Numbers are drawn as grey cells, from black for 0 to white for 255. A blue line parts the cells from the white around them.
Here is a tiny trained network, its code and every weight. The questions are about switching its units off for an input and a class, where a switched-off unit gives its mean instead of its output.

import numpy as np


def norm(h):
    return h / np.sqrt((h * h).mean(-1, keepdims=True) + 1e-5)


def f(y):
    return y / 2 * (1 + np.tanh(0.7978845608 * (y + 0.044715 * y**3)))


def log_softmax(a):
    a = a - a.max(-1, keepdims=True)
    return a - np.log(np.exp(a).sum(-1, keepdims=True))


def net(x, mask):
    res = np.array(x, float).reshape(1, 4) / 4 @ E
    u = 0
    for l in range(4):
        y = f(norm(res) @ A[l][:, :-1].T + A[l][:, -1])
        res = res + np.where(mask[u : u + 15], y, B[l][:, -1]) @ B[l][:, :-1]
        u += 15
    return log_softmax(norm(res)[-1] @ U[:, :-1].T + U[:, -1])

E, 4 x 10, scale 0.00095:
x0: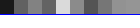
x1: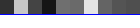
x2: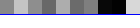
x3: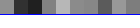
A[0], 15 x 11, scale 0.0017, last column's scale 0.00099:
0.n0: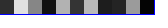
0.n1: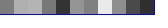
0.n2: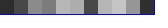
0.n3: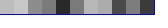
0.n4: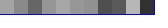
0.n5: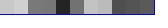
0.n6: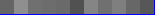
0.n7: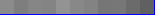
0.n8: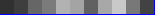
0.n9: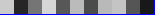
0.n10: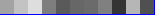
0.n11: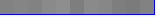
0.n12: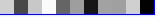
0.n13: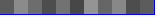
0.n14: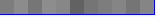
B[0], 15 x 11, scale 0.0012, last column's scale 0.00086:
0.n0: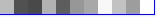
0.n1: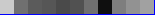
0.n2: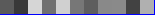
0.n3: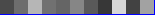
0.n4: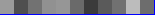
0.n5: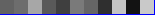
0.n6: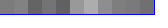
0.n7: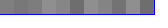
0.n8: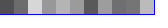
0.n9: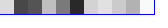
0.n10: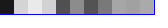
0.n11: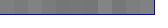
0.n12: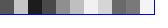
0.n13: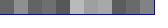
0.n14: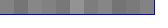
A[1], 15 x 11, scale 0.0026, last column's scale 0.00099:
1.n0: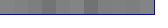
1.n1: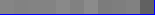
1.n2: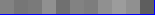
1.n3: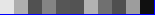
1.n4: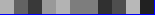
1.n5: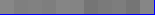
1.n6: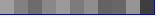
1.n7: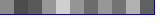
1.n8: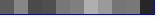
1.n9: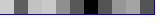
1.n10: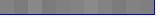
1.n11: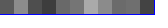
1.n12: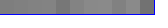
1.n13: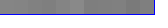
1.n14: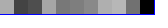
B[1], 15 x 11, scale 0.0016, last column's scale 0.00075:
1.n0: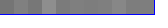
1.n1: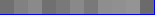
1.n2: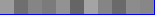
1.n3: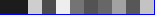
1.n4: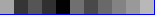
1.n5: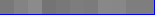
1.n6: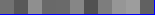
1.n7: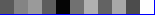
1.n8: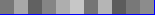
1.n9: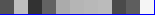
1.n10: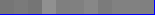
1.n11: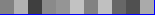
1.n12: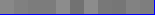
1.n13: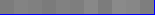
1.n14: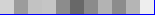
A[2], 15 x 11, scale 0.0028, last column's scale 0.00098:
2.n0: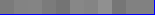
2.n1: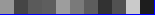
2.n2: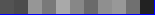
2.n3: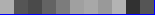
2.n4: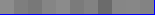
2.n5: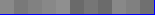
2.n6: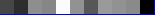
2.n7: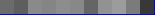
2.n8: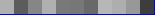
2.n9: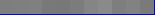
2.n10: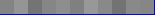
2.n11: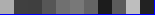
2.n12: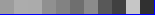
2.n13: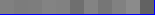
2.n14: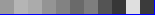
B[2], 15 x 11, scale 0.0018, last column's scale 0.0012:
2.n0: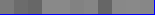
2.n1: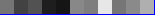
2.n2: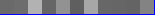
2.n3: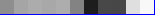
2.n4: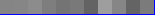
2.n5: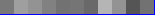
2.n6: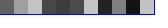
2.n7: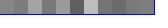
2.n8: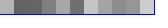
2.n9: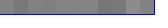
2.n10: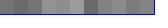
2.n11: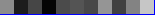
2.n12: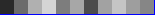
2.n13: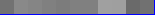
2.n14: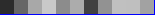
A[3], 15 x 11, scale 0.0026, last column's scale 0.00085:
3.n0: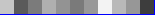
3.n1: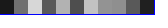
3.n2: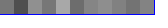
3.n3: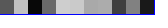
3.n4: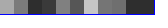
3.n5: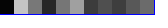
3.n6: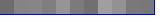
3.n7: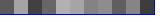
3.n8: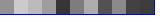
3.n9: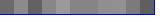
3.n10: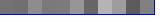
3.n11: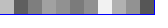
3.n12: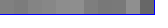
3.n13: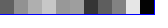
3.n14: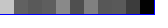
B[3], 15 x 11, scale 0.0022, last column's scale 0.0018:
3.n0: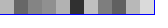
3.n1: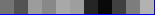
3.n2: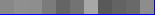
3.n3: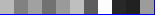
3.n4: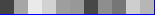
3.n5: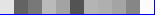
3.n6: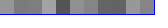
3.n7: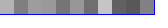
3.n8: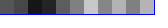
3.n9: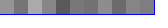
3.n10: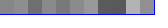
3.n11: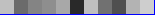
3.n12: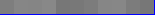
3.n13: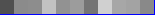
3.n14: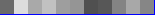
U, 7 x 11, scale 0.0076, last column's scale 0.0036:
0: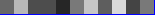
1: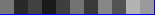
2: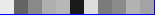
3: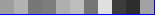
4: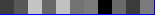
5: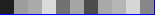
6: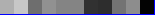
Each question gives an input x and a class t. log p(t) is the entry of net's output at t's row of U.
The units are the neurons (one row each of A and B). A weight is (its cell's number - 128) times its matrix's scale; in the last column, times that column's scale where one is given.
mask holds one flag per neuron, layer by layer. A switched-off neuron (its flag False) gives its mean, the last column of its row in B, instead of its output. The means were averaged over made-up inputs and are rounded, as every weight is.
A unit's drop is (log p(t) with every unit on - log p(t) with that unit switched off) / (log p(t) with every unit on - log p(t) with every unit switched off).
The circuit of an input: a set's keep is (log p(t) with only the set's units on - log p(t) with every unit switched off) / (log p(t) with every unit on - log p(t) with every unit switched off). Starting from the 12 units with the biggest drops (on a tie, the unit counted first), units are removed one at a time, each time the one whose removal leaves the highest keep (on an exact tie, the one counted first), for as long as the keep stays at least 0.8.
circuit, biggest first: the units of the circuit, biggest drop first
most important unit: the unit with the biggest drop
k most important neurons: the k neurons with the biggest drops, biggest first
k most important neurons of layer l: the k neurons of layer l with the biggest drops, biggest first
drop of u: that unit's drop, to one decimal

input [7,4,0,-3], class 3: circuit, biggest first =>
[3.n3; 1.n11]
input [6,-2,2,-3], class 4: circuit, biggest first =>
[2.n6]
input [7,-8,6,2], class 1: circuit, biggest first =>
[1.n4; 2.n1]
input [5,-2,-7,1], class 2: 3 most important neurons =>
[0.n9; 1.n3; 1.n14]
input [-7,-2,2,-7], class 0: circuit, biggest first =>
[0.n5; 3.n8]
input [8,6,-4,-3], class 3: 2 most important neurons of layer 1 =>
[1.n3; 1.n11]
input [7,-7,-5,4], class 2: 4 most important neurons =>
[0.n9; 1.n3; 1.n14; 2.n8]
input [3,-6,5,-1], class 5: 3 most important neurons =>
[0.n10; 2.n14; 0.n1]
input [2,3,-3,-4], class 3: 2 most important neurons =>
[2.n6; 1.n7]
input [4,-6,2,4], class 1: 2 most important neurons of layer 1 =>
[1.n4; 1.n3]
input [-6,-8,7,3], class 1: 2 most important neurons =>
[1.n4; 2.n11]
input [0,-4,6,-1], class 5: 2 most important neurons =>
[0.n10; 2.n14]
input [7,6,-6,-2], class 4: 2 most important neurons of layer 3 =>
[3.n1; 3.n13]
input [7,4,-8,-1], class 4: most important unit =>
3.n1
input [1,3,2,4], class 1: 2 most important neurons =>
[1.n4; 0.n12]
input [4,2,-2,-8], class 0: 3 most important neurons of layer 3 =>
[3.n8; 3.n4; 3.n5]
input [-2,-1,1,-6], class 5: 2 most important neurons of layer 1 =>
[1.n7; 1.n4]
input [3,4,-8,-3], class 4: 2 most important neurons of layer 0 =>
[0.n12; 0.n0]
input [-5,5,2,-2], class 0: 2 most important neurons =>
[0.n5; 0.n12]
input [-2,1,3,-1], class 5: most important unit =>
0.n10
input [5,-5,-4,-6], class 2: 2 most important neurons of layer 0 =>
[0.n9; 0.n12]
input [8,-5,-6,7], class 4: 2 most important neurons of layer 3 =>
[3.n1; 3.n5]
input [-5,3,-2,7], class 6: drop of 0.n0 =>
0.3
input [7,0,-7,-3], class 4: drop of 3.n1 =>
0.1
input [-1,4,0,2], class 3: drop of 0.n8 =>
0.0
